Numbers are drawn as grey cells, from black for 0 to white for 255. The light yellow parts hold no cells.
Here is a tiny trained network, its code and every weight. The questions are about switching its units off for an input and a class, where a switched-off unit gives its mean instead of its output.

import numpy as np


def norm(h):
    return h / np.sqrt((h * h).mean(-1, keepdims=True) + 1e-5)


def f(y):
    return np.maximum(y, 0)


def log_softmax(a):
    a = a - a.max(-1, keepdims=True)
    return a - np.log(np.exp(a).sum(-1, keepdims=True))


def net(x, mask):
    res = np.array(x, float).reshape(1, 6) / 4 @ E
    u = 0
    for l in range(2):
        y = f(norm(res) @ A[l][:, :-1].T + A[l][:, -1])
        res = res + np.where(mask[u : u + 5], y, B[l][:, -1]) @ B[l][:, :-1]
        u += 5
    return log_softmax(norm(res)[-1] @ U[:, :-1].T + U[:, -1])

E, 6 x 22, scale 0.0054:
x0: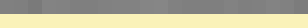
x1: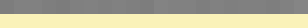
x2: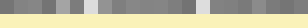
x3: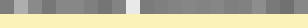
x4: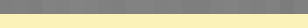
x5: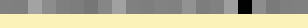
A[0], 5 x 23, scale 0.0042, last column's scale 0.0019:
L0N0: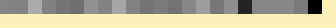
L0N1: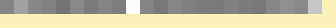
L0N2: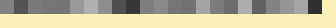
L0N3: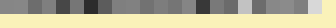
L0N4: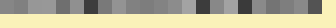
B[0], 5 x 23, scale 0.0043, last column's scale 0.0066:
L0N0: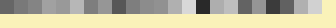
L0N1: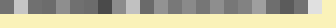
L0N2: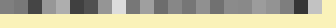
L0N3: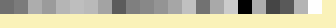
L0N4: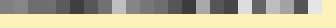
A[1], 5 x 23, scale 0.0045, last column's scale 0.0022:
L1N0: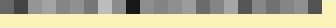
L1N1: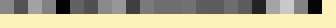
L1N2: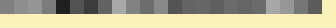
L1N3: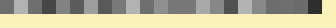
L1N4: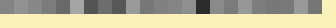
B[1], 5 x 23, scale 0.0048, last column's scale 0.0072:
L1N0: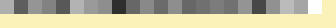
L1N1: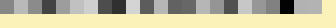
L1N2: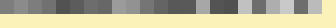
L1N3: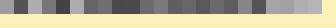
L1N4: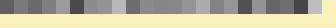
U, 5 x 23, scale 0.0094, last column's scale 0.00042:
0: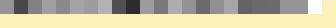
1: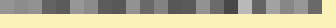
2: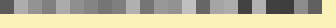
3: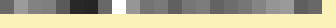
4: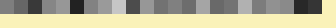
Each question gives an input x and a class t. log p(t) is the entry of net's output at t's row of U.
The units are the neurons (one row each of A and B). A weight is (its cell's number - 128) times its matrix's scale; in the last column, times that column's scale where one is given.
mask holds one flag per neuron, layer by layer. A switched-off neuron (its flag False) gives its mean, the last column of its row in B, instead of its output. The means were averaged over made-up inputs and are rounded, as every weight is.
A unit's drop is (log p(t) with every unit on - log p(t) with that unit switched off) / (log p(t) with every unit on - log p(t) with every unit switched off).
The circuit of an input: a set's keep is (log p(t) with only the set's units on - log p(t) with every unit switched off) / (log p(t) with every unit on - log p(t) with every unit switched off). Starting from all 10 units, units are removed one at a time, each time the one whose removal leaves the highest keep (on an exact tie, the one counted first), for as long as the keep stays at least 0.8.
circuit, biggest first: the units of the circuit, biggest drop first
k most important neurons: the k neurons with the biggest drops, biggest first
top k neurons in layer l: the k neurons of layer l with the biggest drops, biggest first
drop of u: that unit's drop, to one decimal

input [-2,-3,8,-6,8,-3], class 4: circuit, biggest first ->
(L0N2)
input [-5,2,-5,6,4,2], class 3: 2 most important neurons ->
(L0N4, L0N0)
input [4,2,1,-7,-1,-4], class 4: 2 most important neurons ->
(L0N2, L0N0)
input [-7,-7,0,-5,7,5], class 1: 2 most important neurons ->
(L0N3, L0N4)
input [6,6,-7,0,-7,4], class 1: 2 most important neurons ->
(L0N4, L1N1)
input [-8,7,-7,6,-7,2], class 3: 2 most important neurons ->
(L0N4, L0N0)
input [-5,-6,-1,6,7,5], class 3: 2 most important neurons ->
(L0N3, L0N4)
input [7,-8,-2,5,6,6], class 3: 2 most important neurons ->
(L0N4, L0N3)
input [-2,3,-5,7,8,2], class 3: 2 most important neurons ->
(L0N4, L0N0)
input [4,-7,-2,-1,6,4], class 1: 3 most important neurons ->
(L0N4, L1N1, L0N1)
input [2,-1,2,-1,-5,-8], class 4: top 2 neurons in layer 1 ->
(L1N0, L1N1)
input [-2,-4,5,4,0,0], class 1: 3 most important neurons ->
(L0N3, L1N3, L0N0)
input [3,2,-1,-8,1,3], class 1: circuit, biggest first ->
(L0N3, L1N1)
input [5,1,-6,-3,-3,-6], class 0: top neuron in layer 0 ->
(L0N3)
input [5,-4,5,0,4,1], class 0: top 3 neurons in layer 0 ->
(L0N1, L0N4, L0N0)
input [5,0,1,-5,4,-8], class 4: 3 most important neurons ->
(L0N2, L0N0, L1N3)
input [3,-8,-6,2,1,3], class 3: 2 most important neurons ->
(L0N4, L0N3)
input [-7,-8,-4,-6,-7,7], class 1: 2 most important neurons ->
(L0N4, L1N1)
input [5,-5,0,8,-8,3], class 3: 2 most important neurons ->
(L0N3, L1N1)
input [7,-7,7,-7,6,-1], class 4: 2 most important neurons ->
(L0N3, L0N2)
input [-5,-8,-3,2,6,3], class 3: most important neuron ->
(L0N4)
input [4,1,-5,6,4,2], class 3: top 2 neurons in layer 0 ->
(L0N4, L0N0)
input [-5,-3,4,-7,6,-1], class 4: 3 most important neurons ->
(L0N2, L0N3, L0N0)
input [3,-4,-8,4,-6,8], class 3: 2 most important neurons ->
(L0N4, L1N2)
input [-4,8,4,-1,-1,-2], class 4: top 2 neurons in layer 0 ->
(L0N2, L0N3)
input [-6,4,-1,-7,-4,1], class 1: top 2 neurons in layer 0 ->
(L0N0, L0N3)
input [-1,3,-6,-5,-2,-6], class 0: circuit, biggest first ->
(L0N3)
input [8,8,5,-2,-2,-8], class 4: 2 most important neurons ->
(L0N2, L1N0)
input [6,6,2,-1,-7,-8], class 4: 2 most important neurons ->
(L0N2, L1N0)
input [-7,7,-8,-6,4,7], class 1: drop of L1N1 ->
0.3
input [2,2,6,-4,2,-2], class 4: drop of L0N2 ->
0.3
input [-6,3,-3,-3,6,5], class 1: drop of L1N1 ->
0.2
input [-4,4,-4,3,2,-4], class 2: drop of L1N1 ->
0.0
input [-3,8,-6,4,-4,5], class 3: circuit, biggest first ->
(L0N4)
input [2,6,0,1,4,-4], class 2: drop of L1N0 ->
0.1
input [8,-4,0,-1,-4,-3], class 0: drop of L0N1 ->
0.1
